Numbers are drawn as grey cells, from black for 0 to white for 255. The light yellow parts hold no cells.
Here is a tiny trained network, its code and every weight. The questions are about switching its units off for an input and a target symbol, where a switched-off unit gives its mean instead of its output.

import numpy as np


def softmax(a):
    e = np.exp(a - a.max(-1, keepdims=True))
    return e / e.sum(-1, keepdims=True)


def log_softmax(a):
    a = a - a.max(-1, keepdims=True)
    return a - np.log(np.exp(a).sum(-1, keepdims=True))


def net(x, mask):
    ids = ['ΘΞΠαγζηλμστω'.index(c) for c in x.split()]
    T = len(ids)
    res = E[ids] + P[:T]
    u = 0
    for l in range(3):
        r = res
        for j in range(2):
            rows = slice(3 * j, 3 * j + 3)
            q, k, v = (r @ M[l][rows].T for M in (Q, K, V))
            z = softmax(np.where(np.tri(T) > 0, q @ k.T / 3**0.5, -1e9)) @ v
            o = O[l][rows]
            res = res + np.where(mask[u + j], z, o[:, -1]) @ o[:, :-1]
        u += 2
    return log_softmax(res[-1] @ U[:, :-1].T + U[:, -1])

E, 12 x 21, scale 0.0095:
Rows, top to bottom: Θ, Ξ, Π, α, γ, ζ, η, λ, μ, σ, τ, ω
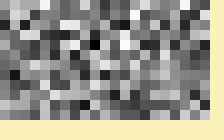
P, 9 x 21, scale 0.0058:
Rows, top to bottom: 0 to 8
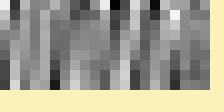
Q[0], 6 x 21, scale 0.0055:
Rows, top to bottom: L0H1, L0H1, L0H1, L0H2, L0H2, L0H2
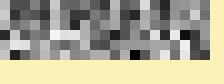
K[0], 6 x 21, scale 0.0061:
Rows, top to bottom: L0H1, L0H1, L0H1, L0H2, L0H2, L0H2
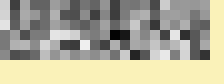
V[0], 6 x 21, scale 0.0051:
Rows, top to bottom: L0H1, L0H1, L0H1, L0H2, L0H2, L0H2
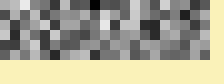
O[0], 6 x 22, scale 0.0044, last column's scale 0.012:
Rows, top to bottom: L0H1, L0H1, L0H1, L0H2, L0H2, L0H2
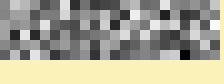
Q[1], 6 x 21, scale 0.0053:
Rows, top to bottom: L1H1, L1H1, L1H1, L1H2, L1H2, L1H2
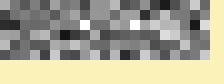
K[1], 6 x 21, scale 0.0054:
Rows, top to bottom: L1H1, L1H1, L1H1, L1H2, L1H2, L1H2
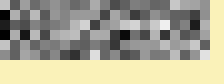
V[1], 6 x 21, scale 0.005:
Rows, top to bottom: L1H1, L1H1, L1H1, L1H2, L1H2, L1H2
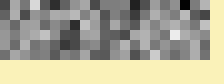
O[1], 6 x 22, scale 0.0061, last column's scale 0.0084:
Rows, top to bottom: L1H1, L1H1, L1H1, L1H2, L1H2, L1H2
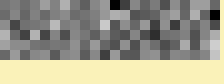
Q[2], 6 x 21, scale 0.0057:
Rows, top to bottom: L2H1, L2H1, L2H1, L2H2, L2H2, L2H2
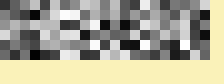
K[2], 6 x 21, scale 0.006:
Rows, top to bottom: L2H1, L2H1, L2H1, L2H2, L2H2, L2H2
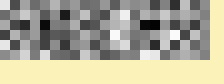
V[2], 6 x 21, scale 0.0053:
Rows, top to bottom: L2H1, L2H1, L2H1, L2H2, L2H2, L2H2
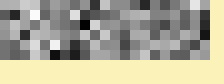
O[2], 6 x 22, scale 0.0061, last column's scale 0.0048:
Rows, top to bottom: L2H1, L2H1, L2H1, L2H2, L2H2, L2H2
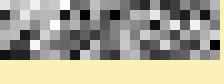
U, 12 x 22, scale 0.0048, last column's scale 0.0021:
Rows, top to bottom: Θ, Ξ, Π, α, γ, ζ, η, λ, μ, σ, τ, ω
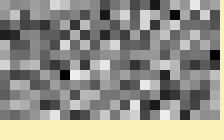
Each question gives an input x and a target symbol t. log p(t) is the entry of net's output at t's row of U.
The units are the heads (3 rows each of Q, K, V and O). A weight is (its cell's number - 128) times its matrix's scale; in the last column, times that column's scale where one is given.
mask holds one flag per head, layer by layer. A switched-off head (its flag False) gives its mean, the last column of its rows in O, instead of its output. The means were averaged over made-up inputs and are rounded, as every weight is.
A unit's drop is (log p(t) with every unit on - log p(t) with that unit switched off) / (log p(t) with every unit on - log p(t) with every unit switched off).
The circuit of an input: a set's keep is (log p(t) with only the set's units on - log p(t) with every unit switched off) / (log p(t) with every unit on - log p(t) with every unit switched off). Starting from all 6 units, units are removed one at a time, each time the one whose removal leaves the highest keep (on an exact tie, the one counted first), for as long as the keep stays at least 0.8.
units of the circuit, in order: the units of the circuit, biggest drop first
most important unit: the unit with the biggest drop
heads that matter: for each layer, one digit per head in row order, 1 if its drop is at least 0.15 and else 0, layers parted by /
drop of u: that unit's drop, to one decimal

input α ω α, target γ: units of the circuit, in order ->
L2H1
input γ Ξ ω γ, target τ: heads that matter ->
01 / 10 / 11
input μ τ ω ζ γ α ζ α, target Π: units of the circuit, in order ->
L1H1, L2H1, L0H2
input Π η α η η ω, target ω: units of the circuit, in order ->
L1H2, L2H2, L0H1
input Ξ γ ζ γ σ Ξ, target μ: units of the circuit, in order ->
L0H2, L2H2, L1H2
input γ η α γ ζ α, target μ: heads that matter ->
01 / 10 / 01
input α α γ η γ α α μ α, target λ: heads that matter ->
11 / 10 / 10
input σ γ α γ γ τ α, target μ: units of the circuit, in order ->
L1H1, L2H2, L0H2, L1H2
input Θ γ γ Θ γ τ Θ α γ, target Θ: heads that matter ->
01 / 01 / 10
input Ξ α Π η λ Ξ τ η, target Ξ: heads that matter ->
11 / 01 / 01
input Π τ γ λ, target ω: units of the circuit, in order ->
L1H2, L2H2
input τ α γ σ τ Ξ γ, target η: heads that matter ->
00 / 00 / 01
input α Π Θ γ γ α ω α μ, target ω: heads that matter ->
01 / 11 / 01
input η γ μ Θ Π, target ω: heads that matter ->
01 / 01 / 01
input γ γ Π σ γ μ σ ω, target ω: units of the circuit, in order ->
L0H2, L1H2, L1H1, L2H2
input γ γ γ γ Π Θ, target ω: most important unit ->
L0H2
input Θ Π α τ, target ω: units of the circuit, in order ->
L1H2, L2H2, L0H2
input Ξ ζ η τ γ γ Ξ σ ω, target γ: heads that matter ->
01 / 10 / 10
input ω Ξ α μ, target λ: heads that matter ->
10 / 00 / 00
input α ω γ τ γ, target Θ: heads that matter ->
00 / 00 / 10
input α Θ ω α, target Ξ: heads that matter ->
01 / 00 / 01
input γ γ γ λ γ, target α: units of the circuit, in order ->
L2H1, L2H2
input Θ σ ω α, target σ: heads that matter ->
01 / 10 / 11
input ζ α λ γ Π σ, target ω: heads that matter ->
01 / 11 / 01
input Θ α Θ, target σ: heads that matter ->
00 / 00 / 11
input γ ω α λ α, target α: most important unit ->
L1H1
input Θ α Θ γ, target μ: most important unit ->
L1H2
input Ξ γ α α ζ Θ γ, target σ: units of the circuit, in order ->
L1H2, L0H1, L2H1, L2H2
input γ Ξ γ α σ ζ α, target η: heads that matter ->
01 / 10 / 01
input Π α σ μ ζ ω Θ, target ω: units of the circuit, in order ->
L1H2, L0H2, L1H1, L2H2
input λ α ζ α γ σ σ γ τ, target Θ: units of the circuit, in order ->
L2H1, L1H1
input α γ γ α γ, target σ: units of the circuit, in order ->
L2H1, L2H2
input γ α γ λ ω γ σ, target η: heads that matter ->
01 / 10 / 01
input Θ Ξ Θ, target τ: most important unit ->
L2H2
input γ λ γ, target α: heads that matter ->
01 / 10 / 11
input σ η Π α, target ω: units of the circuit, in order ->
L1H2, L2H2, L0H2
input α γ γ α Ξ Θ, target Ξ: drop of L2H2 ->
1.9
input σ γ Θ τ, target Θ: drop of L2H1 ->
0.7
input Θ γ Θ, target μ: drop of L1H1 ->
0.1
